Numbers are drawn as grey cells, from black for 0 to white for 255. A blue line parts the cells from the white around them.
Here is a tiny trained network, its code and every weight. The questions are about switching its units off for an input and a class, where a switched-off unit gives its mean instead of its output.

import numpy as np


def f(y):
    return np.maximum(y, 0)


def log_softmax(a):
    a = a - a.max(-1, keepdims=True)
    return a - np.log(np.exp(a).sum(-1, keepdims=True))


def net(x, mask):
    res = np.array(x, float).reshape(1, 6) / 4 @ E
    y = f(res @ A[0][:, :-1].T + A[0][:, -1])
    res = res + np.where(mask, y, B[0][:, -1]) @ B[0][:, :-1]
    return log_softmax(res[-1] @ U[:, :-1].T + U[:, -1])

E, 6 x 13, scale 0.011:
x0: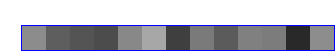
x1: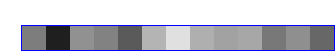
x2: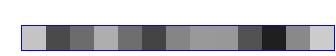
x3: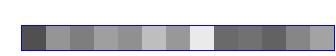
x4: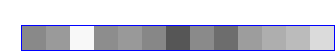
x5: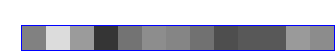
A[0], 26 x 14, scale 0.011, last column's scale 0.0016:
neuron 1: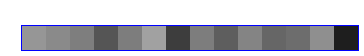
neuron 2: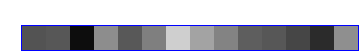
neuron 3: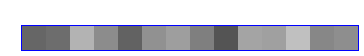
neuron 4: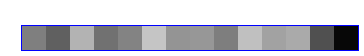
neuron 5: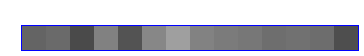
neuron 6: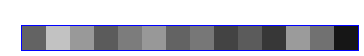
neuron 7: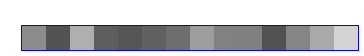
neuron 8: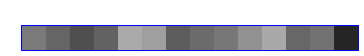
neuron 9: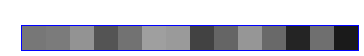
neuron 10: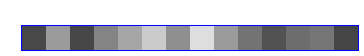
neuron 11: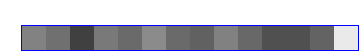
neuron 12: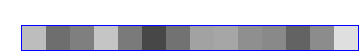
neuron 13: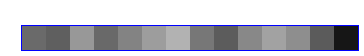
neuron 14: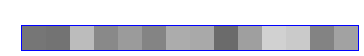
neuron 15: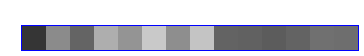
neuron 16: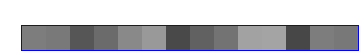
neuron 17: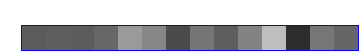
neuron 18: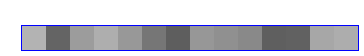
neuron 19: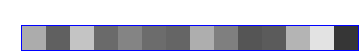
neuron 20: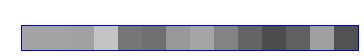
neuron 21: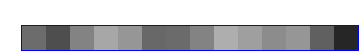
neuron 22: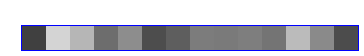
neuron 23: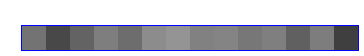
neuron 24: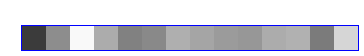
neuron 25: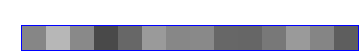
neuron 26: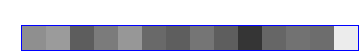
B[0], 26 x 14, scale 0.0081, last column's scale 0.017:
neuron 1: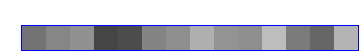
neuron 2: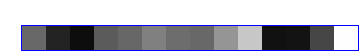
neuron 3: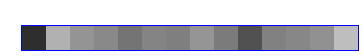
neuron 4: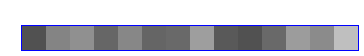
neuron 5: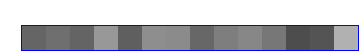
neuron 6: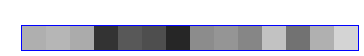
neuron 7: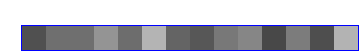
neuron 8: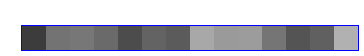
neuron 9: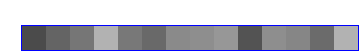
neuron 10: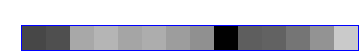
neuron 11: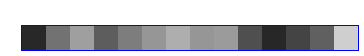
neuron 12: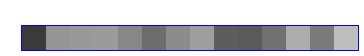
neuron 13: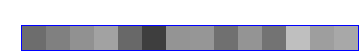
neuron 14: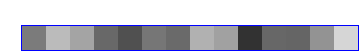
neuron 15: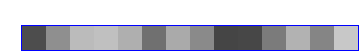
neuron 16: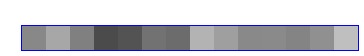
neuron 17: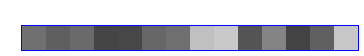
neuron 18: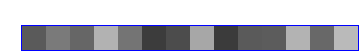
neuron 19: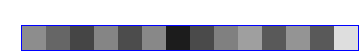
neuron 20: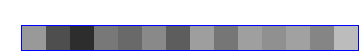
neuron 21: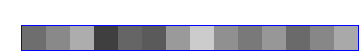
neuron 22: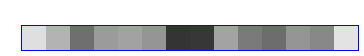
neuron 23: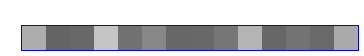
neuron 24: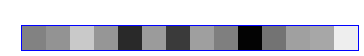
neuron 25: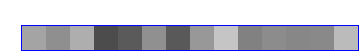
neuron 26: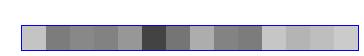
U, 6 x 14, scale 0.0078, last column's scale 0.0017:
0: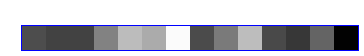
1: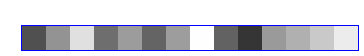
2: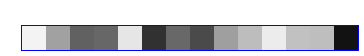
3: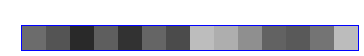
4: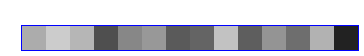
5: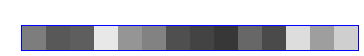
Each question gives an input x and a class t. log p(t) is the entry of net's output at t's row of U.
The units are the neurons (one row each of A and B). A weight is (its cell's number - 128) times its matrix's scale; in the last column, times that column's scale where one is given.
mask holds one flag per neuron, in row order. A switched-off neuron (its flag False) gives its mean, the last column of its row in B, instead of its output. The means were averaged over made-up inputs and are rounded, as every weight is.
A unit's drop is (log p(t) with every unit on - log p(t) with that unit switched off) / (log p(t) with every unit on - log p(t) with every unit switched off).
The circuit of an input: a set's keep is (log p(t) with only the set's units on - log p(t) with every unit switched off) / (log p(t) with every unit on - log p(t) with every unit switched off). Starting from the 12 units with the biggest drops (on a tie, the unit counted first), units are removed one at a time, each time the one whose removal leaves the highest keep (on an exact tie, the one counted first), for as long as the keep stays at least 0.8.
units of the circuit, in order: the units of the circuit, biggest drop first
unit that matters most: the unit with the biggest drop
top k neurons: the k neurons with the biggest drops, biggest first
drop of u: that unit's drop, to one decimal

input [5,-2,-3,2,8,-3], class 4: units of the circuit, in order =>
(neuron 2; neuron 10; neuron 15)
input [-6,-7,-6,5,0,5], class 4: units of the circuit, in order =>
(neuron 22)
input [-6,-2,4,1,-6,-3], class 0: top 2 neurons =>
(neuron 24; neuron 6)
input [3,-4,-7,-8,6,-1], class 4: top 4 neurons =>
(neuron 2; neuron 22; neuron 19; neuron 20)
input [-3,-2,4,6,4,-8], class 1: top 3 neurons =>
(neuron 2; neuron 21; neuron 22)
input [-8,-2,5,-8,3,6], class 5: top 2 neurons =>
(neuron 19; neuron 7)
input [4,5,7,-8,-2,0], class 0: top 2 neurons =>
(neuron 24; neuron 6)
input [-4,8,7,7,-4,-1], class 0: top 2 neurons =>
(neuron 2; neuron 10)
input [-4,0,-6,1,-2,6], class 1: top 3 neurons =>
(neuron 2; neuron 19; neuron 13)
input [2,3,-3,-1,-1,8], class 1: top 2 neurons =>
(neuron 2; neuron 19)
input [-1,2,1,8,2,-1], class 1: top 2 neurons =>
(neuron 2; neuron 22)
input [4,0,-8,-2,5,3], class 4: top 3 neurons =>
(neuron 22; neuron 10; neuron 15)
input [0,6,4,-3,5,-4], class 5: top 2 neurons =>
(neuron 19; neuron 7)
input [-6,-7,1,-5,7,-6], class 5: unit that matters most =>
neuron 22
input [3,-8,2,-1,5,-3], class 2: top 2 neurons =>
(neuron 2; neuron 11)
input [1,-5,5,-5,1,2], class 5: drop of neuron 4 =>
-0.1
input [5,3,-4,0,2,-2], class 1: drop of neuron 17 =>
-0.1
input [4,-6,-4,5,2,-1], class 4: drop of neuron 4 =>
0.2
